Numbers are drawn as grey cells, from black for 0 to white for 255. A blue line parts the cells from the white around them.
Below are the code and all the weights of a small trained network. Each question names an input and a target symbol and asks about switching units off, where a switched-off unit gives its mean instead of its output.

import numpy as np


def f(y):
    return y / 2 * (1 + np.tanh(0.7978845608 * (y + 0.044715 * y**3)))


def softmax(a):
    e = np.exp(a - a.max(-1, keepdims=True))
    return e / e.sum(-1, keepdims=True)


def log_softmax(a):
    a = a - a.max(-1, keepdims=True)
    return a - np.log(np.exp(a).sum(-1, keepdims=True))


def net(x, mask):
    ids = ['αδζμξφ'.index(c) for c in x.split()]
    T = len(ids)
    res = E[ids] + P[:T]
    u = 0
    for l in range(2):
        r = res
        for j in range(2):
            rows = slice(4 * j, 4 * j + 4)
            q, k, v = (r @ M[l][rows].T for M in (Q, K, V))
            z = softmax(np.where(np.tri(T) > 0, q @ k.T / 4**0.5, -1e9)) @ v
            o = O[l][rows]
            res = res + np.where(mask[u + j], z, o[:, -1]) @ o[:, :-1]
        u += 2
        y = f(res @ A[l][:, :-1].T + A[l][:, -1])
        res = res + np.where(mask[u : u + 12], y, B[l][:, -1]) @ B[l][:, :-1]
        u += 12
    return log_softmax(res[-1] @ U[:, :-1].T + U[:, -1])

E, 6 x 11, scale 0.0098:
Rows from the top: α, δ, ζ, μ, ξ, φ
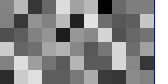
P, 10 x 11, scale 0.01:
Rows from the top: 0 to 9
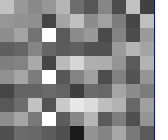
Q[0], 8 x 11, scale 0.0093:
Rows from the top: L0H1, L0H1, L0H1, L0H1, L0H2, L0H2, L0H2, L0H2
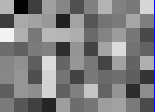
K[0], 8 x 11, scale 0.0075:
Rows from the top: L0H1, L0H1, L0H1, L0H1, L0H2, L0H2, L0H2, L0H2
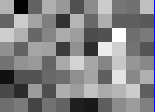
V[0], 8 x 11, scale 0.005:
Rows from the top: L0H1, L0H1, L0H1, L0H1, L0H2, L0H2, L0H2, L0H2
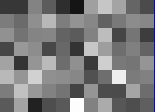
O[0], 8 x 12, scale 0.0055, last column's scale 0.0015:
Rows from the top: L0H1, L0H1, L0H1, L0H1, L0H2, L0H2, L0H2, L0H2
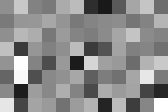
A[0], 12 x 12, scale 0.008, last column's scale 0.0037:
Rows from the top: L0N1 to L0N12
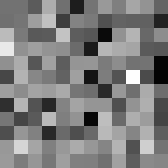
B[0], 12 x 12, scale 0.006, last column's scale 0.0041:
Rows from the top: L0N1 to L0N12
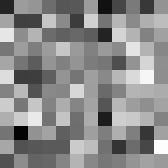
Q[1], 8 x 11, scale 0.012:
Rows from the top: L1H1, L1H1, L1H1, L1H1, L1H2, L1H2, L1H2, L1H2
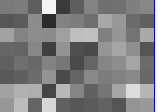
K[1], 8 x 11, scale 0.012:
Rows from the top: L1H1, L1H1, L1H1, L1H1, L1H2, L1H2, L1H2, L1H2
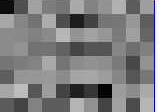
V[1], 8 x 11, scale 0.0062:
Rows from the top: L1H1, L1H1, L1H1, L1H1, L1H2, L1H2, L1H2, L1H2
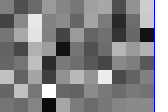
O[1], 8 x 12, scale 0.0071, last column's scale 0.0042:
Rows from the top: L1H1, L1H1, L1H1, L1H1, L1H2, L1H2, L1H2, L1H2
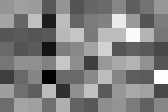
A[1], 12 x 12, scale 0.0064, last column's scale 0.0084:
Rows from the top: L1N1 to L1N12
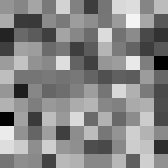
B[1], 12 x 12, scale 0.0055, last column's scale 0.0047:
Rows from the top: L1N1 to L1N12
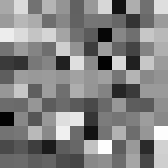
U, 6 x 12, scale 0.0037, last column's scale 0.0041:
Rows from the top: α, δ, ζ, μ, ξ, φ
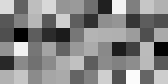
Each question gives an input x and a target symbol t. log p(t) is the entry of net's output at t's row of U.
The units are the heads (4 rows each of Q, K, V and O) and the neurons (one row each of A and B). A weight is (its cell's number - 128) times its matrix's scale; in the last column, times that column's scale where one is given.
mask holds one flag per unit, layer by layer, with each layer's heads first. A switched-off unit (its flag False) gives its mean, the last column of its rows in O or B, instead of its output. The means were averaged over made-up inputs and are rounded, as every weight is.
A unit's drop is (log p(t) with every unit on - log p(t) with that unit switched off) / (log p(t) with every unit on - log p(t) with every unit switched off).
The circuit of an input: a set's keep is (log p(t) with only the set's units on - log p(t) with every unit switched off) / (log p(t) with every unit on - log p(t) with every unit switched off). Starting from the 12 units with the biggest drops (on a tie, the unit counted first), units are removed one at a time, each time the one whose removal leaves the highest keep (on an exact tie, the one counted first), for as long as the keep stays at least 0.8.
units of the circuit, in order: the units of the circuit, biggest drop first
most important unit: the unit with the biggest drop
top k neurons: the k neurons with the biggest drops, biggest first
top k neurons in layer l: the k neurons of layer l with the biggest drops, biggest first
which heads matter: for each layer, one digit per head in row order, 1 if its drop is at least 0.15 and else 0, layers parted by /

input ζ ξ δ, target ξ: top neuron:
L1N9
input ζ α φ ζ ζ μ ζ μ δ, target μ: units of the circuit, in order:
L0H2; L1H1
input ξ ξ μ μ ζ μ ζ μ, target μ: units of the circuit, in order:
L0N6; L1H1; L0H2
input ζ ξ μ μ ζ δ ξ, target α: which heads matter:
01 / 01
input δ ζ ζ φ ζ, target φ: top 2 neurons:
L1N1; L0N1
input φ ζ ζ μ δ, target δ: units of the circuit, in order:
L0N6; L0H2; L1H2; L1H1
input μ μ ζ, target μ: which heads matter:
01 / 11
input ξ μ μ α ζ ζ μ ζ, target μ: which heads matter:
01 / 10
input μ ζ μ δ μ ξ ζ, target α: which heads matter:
11 / 01
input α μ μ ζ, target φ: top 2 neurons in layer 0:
L0N9; L0N11
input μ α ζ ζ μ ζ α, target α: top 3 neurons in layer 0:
L0N3; L0N11; L0N10
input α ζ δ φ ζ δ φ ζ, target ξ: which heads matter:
11 / 10
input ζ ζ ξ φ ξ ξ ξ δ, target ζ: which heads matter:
00 / 00
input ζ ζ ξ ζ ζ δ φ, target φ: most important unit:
L0H1
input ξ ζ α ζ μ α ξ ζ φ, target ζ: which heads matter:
01 / 11
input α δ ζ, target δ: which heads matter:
00 / 11
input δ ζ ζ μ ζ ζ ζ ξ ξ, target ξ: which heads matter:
01 / 10
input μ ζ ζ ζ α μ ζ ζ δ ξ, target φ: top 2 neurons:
L0N3; L1N1
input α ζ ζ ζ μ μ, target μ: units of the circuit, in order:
L0H2; L1H1; L0N11
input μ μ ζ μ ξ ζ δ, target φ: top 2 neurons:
L0N3; L1N1
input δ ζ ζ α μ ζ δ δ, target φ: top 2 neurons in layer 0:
L0N1; L0N2
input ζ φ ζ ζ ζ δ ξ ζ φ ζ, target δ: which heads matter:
00 / 01
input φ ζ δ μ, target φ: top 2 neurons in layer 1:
L1N1; L1N11
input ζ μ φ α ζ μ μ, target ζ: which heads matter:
10 / 11
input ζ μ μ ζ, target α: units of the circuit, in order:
L0H1; L1H2; L0N6; L1N10
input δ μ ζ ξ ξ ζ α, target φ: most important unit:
L0N3
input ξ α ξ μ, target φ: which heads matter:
01 / 01
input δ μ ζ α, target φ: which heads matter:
00 / 01
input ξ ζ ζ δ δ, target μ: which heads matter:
01 / 10
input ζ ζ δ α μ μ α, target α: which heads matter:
11 / 01
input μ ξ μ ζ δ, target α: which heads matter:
11 / 11
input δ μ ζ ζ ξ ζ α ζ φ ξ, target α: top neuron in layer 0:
L0N3
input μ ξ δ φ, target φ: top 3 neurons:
L1N1; L1N11; L0N6
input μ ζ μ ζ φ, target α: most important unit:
L1H2
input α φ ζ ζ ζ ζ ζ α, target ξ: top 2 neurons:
L1N9; L0N3
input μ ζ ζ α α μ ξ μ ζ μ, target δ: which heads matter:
10 / 01
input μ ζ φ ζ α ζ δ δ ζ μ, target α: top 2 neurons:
L0N3; L1N10
